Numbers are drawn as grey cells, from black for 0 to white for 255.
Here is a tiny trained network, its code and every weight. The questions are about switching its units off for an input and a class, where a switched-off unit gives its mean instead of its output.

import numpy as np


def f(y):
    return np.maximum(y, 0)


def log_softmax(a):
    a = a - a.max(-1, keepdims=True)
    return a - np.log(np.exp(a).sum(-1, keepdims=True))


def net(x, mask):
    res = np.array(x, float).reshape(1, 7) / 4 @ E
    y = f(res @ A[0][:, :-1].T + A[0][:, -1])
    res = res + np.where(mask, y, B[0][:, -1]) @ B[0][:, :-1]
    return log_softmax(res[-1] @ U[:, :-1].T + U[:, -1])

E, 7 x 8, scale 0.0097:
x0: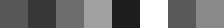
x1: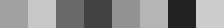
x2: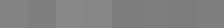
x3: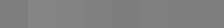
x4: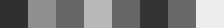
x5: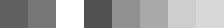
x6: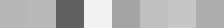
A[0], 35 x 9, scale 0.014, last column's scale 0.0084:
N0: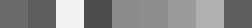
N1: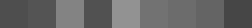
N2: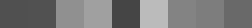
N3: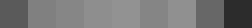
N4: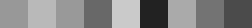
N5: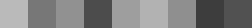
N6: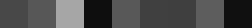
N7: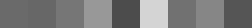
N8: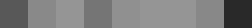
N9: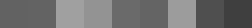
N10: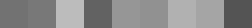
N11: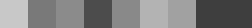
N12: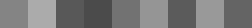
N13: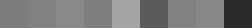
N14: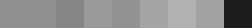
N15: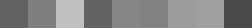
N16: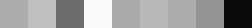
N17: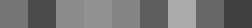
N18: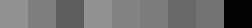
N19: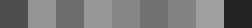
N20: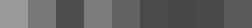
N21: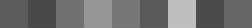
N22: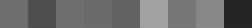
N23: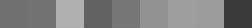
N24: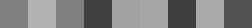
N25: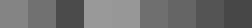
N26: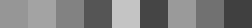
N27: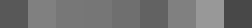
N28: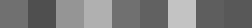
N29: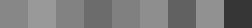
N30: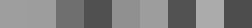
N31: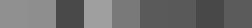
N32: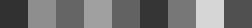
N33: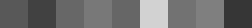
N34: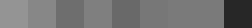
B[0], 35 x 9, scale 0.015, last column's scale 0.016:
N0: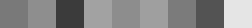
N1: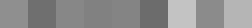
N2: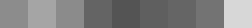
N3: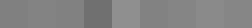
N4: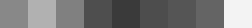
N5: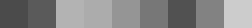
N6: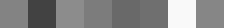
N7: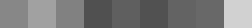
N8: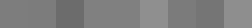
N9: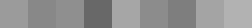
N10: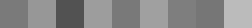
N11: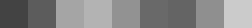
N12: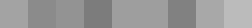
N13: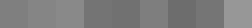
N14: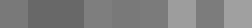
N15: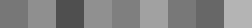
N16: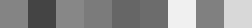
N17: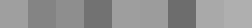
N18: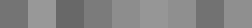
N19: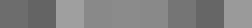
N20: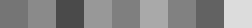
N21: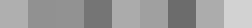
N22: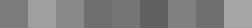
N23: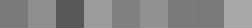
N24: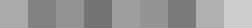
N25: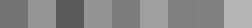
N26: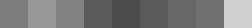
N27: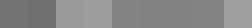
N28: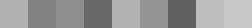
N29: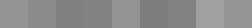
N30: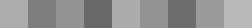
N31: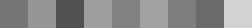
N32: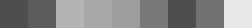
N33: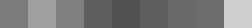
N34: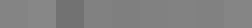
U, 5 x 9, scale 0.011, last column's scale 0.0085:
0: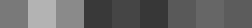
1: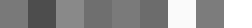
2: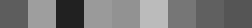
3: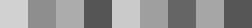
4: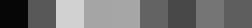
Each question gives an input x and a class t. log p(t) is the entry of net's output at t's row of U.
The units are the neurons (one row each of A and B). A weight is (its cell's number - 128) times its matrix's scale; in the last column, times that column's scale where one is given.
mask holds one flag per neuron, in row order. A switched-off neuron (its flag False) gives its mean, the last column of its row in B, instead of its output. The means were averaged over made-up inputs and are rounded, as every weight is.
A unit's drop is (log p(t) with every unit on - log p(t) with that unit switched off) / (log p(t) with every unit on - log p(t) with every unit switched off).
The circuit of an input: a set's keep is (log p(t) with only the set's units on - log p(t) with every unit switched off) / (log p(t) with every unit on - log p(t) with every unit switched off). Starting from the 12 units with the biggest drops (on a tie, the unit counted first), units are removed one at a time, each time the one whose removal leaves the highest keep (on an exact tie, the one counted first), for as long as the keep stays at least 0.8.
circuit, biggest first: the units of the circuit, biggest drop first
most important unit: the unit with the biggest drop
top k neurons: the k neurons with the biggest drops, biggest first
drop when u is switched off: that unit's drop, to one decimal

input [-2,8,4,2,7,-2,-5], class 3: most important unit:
N24
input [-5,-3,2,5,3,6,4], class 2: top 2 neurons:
(N0 N10)
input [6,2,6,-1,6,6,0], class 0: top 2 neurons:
(N2 N7)
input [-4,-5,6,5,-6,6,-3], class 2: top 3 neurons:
(N0 N10 N32)
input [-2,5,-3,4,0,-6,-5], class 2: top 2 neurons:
(N20 N16)
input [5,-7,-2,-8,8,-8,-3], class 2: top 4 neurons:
(N20 N31 N25 N5)
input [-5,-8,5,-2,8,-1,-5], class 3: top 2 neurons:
(N21 N28)
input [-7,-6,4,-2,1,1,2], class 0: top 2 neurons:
(N4 N26)
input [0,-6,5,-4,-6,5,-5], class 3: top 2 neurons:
(N28 N21)
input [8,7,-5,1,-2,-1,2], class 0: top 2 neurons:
(N7 N33)
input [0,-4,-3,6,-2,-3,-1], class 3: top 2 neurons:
(N0 N21)
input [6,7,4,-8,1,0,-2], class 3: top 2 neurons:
(N24 N4)
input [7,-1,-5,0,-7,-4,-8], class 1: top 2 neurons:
(N6 N4)
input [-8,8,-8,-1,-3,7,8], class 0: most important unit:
N4
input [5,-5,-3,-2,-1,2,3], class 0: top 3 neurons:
(N2 N7 N33)
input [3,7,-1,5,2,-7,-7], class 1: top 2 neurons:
(N6 N0)
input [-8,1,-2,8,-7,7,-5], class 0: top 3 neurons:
(N4 N26 N32)
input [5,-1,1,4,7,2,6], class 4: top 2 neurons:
(N32 N6)
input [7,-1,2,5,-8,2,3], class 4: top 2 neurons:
(N11 N5)
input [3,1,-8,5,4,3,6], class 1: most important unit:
N16
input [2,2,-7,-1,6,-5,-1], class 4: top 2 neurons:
(N32 N0)
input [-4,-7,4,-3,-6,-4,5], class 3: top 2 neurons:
(N28 N21)
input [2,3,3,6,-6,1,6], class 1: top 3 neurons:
(N16 N32 N14)
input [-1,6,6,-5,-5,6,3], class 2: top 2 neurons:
(N0 N10)
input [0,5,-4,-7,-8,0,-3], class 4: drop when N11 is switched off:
0.4
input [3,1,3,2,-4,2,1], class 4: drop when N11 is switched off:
0.2
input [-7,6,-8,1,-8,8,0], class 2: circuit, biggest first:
(N0)
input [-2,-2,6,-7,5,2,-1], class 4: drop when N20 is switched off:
0.0
